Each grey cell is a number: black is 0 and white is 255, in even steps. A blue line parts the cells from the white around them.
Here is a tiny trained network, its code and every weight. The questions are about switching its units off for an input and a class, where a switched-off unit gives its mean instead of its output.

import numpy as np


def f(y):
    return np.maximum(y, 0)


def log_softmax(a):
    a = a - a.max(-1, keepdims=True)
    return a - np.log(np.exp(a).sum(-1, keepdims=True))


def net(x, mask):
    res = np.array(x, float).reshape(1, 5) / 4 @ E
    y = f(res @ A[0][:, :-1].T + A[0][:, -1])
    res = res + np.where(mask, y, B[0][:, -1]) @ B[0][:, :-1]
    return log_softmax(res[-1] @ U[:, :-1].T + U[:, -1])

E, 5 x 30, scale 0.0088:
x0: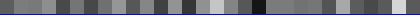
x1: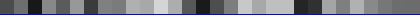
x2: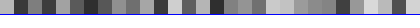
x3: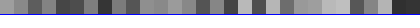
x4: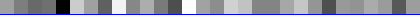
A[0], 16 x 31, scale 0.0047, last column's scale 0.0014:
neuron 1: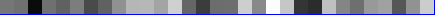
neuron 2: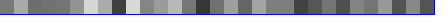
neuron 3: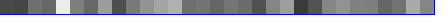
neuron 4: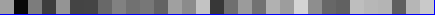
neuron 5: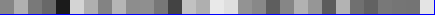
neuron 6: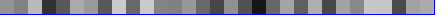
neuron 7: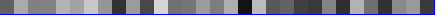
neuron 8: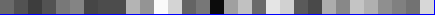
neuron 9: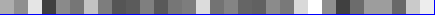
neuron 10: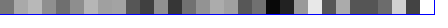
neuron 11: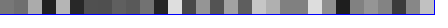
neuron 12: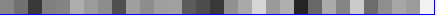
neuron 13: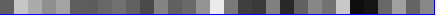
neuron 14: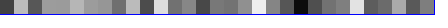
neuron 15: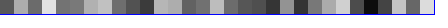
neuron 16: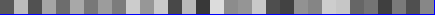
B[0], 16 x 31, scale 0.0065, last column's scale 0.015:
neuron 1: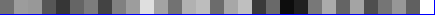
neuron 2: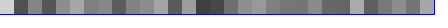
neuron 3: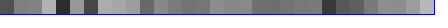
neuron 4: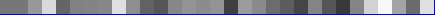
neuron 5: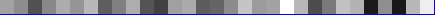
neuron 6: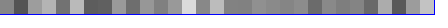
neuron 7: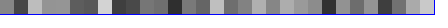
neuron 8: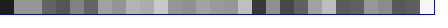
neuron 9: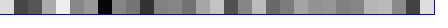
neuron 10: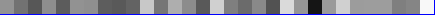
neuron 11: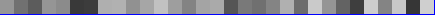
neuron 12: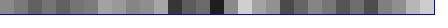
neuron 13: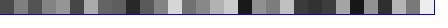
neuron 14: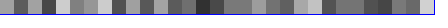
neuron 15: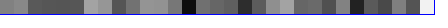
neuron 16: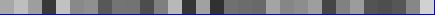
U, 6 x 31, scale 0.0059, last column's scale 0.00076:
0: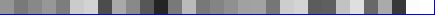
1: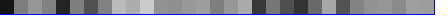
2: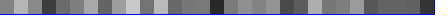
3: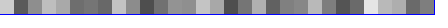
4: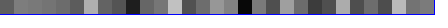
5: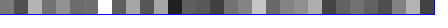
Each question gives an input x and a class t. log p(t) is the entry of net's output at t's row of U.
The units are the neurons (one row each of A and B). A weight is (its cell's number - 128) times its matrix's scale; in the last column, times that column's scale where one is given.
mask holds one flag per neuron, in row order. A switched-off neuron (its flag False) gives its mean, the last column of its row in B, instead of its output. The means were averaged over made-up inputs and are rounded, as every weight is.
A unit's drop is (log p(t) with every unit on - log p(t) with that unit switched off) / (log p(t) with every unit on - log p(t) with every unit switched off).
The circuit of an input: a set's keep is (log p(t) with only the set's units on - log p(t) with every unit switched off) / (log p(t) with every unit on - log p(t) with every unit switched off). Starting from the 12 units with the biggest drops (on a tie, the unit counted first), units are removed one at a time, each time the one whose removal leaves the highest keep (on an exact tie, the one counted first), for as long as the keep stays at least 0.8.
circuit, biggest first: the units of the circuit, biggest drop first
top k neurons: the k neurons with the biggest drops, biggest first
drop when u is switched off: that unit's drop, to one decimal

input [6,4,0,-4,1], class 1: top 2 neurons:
(neuron 13; neuron 16)
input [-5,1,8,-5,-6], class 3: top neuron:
(neuron 11)
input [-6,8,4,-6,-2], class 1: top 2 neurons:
(neuron 8; neuron 1)
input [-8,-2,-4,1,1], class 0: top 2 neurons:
(neuron 15; neuron 11)
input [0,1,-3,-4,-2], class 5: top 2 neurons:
(neuron 14; neuron 7)
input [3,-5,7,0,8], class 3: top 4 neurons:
(neuron 4; neuron 9; neuron 11; neuron 10)
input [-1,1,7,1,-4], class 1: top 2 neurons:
(neuron 8; neuron 1)
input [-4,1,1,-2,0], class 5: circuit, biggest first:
(neuron 1; neuron 10)
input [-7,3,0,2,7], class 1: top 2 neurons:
(neuron 8; neuron 1)
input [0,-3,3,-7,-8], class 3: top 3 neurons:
(neuron 11; neuron 9; neuron 14)
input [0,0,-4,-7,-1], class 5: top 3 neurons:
(neuron 14; neuron 7; neuron 9)
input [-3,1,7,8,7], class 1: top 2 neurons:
(neuron 1; neuron 8)
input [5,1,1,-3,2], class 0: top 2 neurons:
(neuron 13; neuron 15)
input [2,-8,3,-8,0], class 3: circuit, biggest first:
(neuron 9)
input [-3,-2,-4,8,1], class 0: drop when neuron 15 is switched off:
0.3
